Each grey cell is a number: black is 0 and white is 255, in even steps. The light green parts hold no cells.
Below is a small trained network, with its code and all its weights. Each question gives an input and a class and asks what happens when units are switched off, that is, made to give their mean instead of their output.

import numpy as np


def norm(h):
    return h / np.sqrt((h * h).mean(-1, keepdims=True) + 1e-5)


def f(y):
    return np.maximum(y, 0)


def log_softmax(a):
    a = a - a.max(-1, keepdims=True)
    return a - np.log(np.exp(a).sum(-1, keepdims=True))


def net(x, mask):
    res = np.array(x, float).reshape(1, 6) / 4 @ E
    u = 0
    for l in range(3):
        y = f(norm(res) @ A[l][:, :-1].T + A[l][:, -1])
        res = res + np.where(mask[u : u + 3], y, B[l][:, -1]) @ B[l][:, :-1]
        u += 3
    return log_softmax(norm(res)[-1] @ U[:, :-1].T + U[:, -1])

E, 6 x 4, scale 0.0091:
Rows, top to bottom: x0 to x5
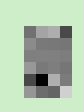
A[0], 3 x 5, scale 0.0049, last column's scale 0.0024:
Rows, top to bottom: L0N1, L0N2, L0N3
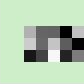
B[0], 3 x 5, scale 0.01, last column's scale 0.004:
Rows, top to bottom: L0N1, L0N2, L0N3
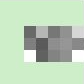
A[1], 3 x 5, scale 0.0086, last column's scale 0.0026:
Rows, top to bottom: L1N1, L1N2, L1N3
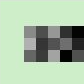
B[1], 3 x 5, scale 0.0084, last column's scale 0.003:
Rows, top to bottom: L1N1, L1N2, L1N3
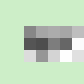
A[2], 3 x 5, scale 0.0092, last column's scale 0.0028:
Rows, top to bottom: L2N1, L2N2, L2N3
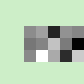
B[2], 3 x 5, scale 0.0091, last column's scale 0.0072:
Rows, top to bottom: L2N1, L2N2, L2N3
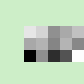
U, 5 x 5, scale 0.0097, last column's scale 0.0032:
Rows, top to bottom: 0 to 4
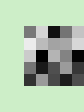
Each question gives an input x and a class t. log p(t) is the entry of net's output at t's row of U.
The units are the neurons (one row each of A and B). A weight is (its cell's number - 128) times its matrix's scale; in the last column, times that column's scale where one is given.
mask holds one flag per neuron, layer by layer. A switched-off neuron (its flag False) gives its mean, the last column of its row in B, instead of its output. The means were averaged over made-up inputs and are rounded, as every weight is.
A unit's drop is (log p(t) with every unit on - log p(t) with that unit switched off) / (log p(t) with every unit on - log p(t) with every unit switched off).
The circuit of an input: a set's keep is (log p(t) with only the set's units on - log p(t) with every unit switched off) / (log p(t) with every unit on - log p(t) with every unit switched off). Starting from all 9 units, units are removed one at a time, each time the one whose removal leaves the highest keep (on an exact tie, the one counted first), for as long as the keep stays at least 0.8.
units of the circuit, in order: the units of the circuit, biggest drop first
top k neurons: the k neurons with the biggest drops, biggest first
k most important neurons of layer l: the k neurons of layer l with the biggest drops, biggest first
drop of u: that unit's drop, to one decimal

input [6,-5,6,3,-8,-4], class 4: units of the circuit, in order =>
[L2N3]
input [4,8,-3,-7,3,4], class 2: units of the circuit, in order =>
[L2N3, L2N1]
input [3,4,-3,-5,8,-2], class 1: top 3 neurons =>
[L1N3, L2N3, L1N1]
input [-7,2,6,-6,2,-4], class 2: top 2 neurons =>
[L2N3, L0N1]
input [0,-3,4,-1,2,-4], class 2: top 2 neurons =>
[L0N3, L2N1]
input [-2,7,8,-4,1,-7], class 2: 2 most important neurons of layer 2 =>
[L2N1, L2N3]
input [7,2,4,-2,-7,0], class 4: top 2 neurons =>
[L2N3, L0N3]
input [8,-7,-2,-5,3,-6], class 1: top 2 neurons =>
[L1N3, L0N3]
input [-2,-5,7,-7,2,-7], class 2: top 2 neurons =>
[L0N3, L2N1]
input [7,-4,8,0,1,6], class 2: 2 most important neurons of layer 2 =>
[L2N3, L2N1]
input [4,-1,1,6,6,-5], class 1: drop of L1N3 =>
0.3
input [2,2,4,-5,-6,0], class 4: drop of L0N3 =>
0.3
